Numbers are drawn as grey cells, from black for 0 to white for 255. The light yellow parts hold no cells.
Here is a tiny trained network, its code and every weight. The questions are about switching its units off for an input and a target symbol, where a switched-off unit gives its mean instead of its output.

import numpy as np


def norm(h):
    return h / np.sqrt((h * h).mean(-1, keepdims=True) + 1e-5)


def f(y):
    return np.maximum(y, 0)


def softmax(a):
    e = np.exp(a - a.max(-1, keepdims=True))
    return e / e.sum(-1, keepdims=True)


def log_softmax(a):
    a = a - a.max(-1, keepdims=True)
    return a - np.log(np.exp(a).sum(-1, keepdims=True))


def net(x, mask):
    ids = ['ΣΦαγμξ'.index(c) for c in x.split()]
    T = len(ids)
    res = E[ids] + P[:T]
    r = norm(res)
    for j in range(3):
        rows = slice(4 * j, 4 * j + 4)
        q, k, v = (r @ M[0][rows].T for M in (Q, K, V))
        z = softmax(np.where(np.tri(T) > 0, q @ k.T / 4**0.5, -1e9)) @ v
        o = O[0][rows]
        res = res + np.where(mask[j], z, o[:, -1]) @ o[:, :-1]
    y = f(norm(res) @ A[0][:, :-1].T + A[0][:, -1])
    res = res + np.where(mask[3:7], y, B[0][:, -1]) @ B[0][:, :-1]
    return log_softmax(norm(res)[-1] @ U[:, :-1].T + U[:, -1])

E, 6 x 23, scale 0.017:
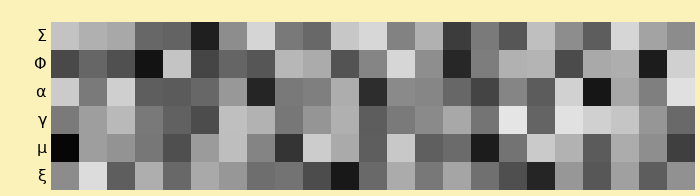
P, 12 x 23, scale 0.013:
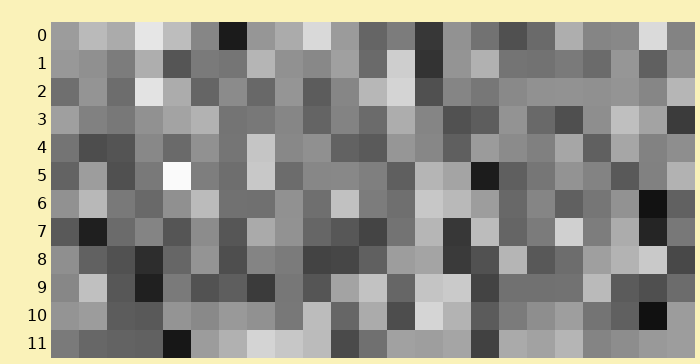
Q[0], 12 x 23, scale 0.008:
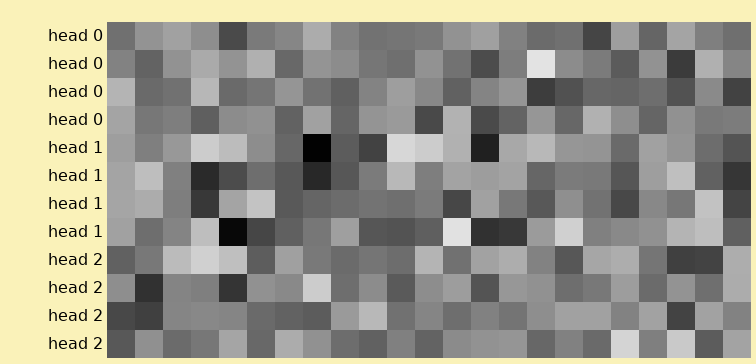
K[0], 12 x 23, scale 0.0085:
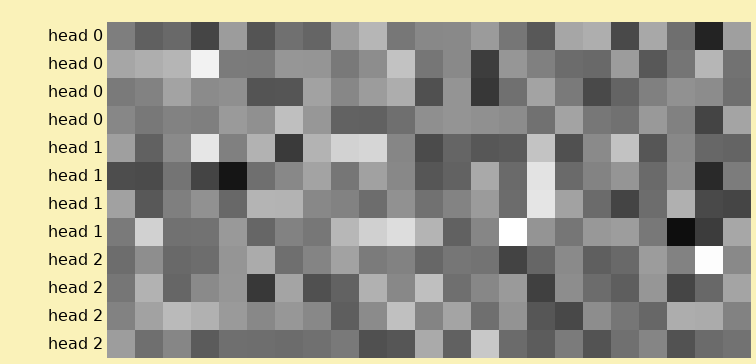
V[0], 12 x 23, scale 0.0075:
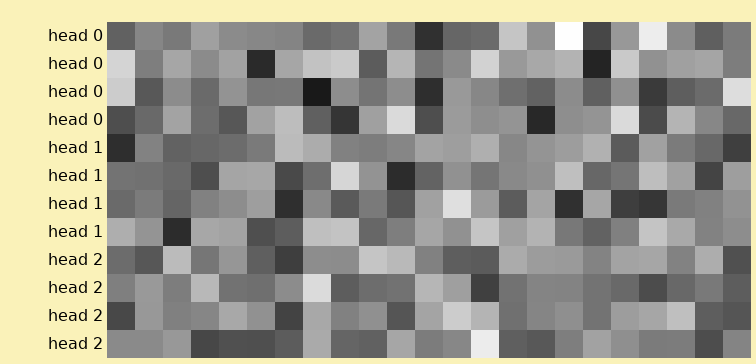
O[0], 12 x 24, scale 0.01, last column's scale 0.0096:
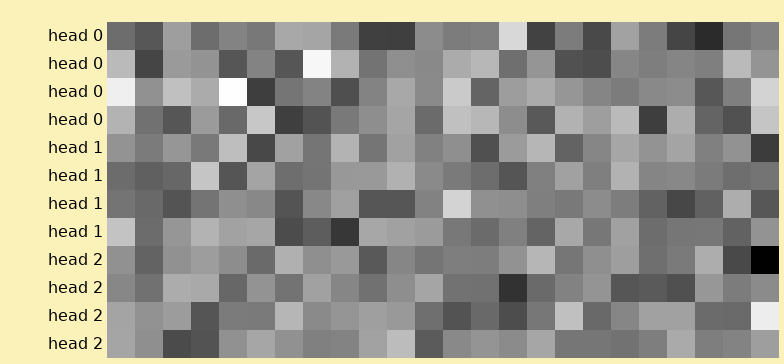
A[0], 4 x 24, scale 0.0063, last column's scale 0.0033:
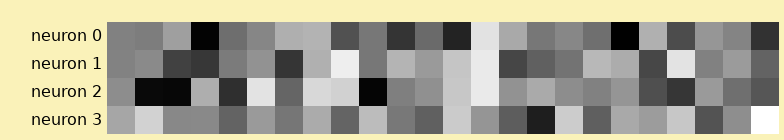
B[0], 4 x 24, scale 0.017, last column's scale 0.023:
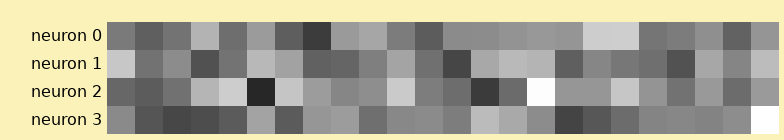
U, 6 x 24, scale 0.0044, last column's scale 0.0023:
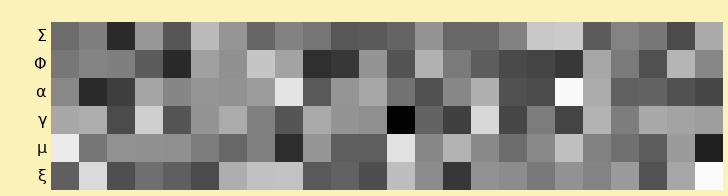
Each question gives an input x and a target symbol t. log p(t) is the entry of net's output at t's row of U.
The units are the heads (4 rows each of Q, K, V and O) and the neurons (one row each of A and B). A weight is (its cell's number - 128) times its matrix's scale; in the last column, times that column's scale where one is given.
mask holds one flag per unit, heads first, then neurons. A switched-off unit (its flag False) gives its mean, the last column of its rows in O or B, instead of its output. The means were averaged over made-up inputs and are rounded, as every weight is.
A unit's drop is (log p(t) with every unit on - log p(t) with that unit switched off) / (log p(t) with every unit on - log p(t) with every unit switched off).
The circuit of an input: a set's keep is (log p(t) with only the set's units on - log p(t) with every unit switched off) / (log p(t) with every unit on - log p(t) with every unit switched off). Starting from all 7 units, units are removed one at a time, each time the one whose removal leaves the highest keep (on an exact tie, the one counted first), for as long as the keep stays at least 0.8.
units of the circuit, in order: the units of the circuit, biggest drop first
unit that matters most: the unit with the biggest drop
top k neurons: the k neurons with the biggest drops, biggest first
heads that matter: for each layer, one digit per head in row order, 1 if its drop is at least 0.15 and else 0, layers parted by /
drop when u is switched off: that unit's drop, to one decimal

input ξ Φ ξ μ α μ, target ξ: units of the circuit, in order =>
head 1; neuron 3
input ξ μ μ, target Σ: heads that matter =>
100
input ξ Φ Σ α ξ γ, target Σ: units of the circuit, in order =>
neuron 0; head 1
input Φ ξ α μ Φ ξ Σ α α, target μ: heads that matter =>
110
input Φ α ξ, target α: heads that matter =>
011
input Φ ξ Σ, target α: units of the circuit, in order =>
head 1; head 2
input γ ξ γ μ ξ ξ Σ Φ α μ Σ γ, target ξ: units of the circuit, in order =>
head 1; head 0; neuron 1
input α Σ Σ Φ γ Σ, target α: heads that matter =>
110
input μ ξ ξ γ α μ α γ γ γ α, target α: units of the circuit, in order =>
head 0; neuron 2
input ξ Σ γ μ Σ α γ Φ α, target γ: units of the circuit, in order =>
head 1
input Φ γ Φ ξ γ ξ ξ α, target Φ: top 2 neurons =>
neuron 2; neuron 0
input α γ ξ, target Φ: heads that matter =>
011
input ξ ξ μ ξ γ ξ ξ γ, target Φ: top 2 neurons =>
neuron 3; neuron 0
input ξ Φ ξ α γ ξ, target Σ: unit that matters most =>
neuron 0
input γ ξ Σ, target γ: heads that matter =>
100
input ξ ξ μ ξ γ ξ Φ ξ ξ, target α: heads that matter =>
010
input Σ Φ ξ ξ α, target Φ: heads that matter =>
101
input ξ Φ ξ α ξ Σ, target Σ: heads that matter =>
110
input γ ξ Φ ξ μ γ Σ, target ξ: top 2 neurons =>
neuron 3; neuron 1
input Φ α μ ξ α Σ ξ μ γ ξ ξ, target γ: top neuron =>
neuron 3
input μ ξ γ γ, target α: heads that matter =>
100
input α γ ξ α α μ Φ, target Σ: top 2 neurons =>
neuron 0; neuron 3
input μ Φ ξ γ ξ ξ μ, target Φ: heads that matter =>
111
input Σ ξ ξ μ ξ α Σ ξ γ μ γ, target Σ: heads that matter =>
100
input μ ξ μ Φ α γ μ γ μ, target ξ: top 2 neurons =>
neuron 1; neuron 3
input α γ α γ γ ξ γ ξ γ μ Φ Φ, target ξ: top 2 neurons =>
neuron 3; neuron 1
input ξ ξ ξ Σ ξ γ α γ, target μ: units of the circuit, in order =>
head 0
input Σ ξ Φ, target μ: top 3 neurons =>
neuron 3; neuron 0; neuron 2
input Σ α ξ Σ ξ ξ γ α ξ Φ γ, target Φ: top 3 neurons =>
neuron 2; neuron 3; neuron 0
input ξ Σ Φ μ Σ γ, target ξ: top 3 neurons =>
neuron 1; neuron 3; neuron 2
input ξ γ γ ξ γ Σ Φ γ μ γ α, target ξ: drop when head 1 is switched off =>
0.7
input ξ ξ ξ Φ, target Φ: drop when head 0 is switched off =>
0.2
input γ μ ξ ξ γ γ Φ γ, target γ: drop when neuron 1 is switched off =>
-0.1
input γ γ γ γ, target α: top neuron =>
neuron 2
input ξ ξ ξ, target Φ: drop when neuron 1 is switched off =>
0.0
